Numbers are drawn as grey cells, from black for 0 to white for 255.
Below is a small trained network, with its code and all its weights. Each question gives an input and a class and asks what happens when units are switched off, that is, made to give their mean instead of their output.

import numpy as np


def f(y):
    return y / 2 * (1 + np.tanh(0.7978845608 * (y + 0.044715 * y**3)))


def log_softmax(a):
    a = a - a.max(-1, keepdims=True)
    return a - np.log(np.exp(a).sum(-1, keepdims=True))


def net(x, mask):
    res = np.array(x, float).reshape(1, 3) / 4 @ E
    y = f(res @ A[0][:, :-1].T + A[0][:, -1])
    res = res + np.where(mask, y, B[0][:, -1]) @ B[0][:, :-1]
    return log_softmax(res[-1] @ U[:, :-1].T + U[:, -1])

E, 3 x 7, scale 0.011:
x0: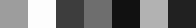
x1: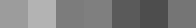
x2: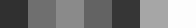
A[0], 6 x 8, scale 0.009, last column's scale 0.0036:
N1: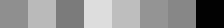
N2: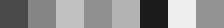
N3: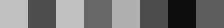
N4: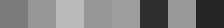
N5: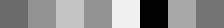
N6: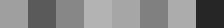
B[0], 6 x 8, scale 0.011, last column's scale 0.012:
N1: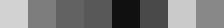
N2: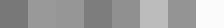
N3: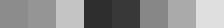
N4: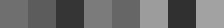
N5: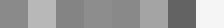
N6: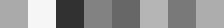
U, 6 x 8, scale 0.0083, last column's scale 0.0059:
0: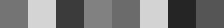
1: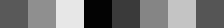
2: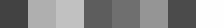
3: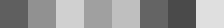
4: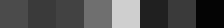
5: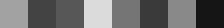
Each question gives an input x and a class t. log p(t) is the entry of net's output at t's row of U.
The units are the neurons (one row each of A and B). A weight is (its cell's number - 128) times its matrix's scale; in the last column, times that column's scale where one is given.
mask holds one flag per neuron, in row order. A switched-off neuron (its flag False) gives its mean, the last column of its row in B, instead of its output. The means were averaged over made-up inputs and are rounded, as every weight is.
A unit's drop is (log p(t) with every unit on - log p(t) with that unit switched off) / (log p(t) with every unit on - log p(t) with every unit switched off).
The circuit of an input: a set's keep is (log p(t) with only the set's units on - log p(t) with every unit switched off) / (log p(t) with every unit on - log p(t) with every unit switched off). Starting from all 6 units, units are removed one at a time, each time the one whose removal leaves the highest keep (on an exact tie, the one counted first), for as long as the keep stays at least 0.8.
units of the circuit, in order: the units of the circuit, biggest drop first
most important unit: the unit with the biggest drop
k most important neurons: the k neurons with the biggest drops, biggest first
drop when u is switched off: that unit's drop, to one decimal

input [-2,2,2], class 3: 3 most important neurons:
[N3; N6; N1]
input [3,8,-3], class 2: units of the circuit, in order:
[N6; N5]
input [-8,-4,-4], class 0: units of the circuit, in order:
[N6]
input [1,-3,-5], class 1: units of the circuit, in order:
[N3; N5]
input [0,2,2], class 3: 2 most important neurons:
[N3; N6]
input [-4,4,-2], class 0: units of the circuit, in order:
[N5; N4]
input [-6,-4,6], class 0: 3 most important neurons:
[N6; N3; N5]
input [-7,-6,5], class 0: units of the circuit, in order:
[N6; N3]
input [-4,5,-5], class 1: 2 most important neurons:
[N3; N1]
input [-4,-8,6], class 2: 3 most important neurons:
[N3; N6; N1]
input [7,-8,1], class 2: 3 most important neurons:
[N6; N5; N4]
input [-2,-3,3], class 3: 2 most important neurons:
[N3; N1]
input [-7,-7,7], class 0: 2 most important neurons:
[N6; N3]
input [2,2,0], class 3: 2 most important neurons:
[N3; N6]
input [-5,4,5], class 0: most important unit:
N3
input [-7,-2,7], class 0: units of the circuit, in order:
[N6; N3; N5]
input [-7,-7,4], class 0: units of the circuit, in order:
[N6; N3]
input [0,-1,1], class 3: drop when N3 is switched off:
0.7
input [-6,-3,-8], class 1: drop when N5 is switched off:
-0.1
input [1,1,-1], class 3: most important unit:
N3
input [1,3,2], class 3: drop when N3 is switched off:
0.7
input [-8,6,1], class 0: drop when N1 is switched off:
0.0
